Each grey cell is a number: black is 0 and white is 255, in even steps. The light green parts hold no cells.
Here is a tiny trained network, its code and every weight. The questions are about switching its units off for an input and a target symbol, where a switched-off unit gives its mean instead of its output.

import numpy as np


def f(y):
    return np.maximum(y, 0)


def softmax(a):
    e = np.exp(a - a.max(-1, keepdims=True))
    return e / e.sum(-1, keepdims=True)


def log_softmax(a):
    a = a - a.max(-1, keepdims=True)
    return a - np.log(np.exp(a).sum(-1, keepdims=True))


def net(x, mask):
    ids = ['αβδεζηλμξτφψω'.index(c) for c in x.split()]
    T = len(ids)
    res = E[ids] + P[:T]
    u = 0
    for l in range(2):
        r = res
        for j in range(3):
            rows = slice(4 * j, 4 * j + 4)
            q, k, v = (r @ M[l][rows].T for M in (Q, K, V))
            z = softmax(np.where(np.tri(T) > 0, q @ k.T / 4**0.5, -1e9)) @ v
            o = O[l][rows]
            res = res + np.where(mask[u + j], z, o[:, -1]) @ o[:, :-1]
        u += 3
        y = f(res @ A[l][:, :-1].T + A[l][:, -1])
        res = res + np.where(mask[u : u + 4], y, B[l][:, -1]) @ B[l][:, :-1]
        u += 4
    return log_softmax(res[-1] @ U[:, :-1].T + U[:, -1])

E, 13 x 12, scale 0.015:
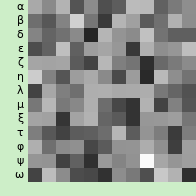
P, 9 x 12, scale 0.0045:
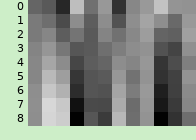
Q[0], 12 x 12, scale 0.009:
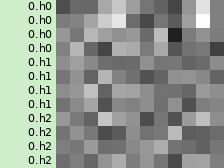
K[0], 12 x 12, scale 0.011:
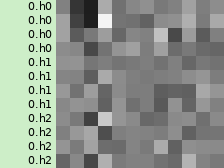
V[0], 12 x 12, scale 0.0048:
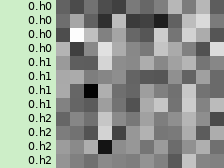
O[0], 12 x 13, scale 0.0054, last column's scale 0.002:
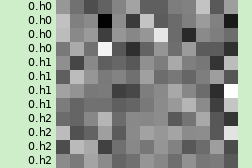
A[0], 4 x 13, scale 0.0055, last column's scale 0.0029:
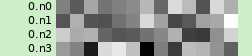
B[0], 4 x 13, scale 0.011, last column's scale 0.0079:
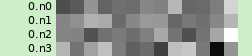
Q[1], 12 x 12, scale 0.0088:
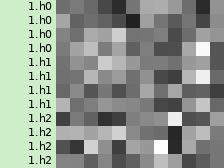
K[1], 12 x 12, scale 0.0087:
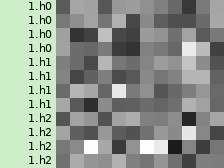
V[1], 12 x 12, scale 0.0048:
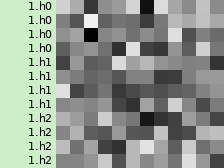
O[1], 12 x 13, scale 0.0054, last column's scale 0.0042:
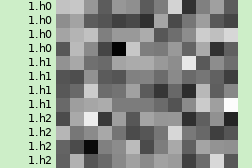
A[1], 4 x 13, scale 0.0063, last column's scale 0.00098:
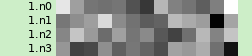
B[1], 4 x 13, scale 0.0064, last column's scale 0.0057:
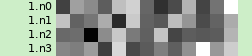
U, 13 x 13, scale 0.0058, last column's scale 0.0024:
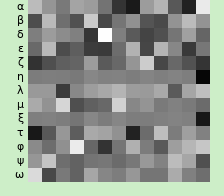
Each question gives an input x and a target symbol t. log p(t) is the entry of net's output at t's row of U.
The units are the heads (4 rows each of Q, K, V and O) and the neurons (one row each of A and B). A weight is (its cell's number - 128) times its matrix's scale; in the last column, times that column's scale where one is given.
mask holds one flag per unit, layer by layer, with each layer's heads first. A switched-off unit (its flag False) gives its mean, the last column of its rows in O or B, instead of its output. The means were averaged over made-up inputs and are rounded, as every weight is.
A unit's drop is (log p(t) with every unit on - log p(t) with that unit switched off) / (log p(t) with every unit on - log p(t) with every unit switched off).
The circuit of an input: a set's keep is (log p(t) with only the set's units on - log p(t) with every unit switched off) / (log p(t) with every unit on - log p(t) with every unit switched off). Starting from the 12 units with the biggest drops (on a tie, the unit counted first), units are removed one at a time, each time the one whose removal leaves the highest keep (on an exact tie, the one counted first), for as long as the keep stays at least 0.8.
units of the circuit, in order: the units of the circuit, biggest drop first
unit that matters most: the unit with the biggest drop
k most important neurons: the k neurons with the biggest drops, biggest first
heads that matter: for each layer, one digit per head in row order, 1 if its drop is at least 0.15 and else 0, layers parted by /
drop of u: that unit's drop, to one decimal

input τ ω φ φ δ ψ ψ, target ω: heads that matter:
100 / 001
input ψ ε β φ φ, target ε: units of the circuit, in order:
1.h0, 0.n2, 0.n0
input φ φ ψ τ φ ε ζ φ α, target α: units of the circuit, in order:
1.h2, 1.n0, 0.h2
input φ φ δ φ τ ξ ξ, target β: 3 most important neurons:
0.n3, 1.n2, 0.n0
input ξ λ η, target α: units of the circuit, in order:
0.n3
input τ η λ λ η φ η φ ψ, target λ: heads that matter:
000 / 010
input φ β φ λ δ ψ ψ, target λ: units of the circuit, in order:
1.h1, 1.h0
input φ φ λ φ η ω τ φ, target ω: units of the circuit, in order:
0.h0, 1.h2
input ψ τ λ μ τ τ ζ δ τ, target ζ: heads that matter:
000 / 111
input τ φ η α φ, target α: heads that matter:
000 / 001
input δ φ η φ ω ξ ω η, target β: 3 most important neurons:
0.n3, 1.n2, 0.n0
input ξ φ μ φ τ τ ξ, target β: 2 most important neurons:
0.n0, 0.n3
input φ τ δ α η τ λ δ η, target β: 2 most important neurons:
0.n3, 1.n2
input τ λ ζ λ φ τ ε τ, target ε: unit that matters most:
1.h0
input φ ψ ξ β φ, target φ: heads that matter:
100 / 110
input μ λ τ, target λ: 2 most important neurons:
0.n3, 0.n1
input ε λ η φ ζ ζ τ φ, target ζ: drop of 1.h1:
0.2
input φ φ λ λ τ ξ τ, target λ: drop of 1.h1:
0.7
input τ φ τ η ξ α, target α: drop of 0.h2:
0.1
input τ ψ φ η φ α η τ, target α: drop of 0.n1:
0.0
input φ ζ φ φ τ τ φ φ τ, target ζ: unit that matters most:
0.h1
